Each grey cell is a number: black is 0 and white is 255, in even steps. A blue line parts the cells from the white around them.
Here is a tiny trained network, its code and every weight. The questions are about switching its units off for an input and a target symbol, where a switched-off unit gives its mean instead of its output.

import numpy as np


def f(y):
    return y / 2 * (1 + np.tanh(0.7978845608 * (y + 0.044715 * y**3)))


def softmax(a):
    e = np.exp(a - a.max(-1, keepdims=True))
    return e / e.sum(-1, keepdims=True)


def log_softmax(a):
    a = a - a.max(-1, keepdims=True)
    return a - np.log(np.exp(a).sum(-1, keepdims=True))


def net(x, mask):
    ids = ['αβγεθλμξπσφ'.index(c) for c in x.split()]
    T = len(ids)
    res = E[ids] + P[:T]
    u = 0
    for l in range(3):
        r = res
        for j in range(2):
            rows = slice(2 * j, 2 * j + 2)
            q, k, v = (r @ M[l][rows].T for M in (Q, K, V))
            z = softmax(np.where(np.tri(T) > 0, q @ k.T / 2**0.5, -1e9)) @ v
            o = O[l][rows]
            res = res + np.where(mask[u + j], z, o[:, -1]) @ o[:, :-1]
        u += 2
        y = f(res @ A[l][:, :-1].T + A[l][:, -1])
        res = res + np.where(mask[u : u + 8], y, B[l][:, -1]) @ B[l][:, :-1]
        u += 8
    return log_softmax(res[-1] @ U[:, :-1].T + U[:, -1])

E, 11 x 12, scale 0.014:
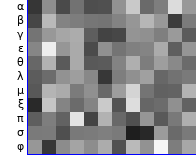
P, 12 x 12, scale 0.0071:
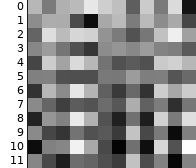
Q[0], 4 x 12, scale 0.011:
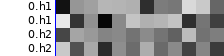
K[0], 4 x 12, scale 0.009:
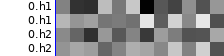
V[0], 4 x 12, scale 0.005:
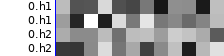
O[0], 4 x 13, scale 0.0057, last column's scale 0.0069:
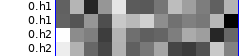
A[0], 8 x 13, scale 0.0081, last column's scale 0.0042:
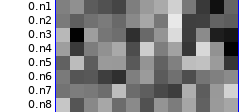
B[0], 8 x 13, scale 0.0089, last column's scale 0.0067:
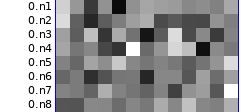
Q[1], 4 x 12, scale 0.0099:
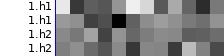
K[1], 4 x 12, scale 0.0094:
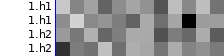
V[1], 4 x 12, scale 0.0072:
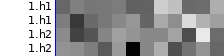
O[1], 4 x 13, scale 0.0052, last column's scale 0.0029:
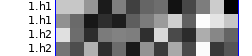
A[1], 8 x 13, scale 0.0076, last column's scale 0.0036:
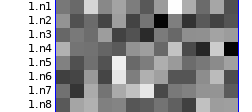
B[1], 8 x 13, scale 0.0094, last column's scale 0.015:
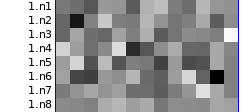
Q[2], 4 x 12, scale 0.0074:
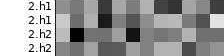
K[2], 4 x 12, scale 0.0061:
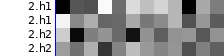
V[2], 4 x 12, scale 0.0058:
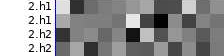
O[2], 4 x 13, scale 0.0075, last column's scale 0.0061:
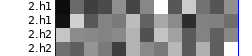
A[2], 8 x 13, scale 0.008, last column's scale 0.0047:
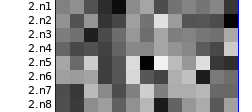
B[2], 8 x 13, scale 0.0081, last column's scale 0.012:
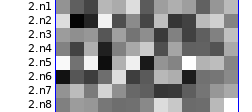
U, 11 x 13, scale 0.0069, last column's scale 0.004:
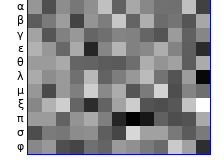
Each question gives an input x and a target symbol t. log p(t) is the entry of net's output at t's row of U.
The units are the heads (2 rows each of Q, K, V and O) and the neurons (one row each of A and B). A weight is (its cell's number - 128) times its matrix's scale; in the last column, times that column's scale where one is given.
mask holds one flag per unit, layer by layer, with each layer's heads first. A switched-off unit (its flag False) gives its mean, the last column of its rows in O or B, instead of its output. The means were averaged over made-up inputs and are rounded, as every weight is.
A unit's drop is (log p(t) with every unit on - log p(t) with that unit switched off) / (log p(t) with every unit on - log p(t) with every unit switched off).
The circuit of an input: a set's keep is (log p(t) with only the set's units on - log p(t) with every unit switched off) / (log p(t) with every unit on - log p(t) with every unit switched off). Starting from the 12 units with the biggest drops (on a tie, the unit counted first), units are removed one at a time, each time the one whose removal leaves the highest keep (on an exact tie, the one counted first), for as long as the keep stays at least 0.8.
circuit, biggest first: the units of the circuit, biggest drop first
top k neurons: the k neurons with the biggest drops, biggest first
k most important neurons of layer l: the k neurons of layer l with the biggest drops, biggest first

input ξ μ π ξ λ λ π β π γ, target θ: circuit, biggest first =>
(0.n3 2.n5 0.h1)
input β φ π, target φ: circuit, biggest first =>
(1.h1 0.n8)
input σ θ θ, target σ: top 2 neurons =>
(0.n5 0.n7)
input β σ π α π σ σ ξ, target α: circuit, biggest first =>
(2.n5 0.n7 1.n3)
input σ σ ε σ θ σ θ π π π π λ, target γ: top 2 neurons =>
(1.n2 0.n3)
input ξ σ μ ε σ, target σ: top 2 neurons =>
(2.n8 0.n7)
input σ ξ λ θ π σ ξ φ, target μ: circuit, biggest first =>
(0.n8 2.n4 2.n8 2.n5)
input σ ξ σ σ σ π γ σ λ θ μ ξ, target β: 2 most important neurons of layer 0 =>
(0.n7 0.n1)
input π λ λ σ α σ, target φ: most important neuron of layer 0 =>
(0.n5)
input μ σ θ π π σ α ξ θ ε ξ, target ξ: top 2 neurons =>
(2.n1 0.n5)
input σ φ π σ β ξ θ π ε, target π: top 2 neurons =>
(2.n8 0.n5)
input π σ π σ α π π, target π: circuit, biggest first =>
(0.h2 2.n8)
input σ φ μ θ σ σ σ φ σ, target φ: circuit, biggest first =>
(0.n8 1.h1)
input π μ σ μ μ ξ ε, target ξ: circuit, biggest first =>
(0.h1 2.n1)
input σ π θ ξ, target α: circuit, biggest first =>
(2.n5 1.n3)
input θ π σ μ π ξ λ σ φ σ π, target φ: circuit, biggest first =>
(1.h1 0.n8 0.n5 0.h1)
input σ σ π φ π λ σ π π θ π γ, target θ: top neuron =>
(0.n3)
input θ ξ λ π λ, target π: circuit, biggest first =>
(2.n8 0.h2 1.h1)
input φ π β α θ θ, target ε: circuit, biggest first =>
(0.n1 2.h1)
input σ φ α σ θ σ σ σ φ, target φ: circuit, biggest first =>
(1.h1 0.n8)
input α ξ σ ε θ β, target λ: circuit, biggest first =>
(1.n4 0.n1 0.n7 0.n2)
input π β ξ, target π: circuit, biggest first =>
(2.n8 0.h2)
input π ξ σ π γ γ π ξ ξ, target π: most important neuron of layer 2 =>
(2.n8)
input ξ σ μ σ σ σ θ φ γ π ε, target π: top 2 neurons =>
(0.n7 2.n8)
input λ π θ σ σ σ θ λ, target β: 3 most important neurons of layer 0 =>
(0.n5 0.n3 0.n7)
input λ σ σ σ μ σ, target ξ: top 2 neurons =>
(2.n8 1.n2)
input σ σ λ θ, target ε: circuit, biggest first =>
(0.n1)
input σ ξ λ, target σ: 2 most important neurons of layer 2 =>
(2.n3 2.n4)
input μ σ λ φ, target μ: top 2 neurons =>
(0.n5 2.n5)
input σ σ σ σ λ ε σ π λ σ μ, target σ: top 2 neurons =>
(0.n7 0.n5)
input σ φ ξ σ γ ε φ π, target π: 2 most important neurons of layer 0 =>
(0.n7 0.n2)
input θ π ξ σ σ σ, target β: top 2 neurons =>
(2.n4 0.n6)
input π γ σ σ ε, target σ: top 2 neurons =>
(0.n7 1.n1)
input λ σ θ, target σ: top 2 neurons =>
(0.n5 1.n3)
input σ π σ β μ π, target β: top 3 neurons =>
(0.n7 0.n2 2.n4)
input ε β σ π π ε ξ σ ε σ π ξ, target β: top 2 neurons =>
(2.n4 2.n3)
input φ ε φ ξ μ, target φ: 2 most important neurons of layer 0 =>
(0.n8 0.n1)
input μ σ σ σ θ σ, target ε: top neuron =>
(2.n8)
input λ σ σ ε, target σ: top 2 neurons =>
(2.n6 0.n1)
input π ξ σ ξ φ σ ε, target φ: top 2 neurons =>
(0.n8 0.n5)
